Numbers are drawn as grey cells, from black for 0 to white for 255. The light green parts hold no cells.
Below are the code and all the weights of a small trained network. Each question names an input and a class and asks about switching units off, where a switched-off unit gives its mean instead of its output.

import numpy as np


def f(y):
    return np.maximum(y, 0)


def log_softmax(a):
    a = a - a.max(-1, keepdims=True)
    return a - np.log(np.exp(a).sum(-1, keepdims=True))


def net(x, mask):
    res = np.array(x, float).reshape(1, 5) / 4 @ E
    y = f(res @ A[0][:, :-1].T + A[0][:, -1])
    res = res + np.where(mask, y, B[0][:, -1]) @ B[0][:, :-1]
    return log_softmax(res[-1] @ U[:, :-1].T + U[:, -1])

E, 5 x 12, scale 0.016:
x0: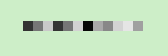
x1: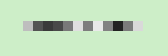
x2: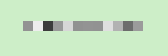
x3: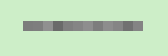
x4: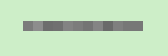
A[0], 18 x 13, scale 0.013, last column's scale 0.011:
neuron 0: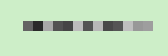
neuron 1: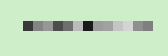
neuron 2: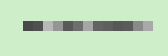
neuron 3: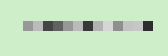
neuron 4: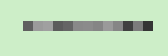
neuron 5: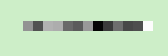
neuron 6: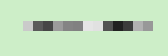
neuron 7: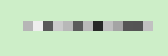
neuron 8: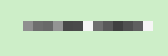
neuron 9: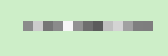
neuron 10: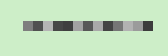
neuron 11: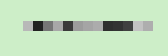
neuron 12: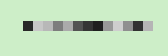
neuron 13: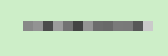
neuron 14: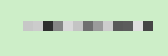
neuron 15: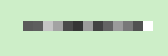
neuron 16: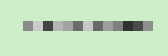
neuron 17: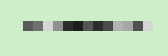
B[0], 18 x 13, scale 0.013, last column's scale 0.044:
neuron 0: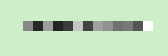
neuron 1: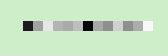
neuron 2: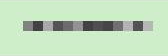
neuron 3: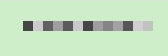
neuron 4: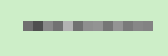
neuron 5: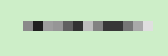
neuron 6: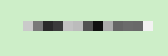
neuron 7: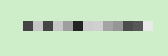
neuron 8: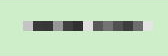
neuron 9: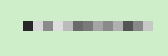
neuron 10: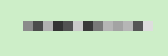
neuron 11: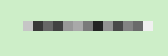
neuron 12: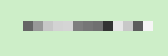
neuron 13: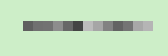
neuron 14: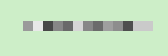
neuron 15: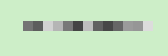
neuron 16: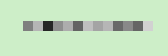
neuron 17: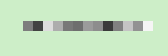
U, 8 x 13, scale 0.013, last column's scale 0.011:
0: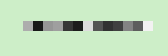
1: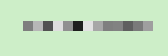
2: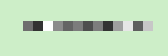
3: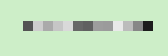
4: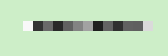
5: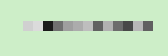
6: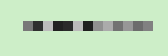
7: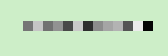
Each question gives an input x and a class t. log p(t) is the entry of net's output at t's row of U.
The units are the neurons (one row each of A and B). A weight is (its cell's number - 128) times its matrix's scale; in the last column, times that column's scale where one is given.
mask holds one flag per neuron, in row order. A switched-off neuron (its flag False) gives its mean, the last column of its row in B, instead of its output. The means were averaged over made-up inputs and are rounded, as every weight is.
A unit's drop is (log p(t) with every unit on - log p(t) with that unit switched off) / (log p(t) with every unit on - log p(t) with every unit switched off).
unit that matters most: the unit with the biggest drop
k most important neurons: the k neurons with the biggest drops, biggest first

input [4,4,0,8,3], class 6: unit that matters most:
neuron 0
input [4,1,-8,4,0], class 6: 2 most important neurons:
neuron 0; neuron 12
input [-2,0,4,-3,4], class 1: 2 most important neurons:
neuron 7; neuron 11
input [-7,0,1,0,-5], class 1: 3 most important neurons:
neuron 7; neuron 16; neuron 0
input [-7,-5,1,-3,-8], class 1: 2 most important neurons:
neuron 7; neuron 16
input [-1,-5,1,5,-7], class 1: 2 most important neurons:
neuron 7; neuron 0
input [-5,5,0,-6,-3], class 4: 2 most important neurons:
neuron 11; neuron 9
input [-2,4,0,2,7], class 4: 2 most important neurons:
neuron 7; neuron 9
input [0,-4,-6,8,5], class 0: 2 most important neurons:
neuron 1; neuron 5
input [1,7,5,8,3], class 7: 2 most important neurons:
neuron 3; neuron 8
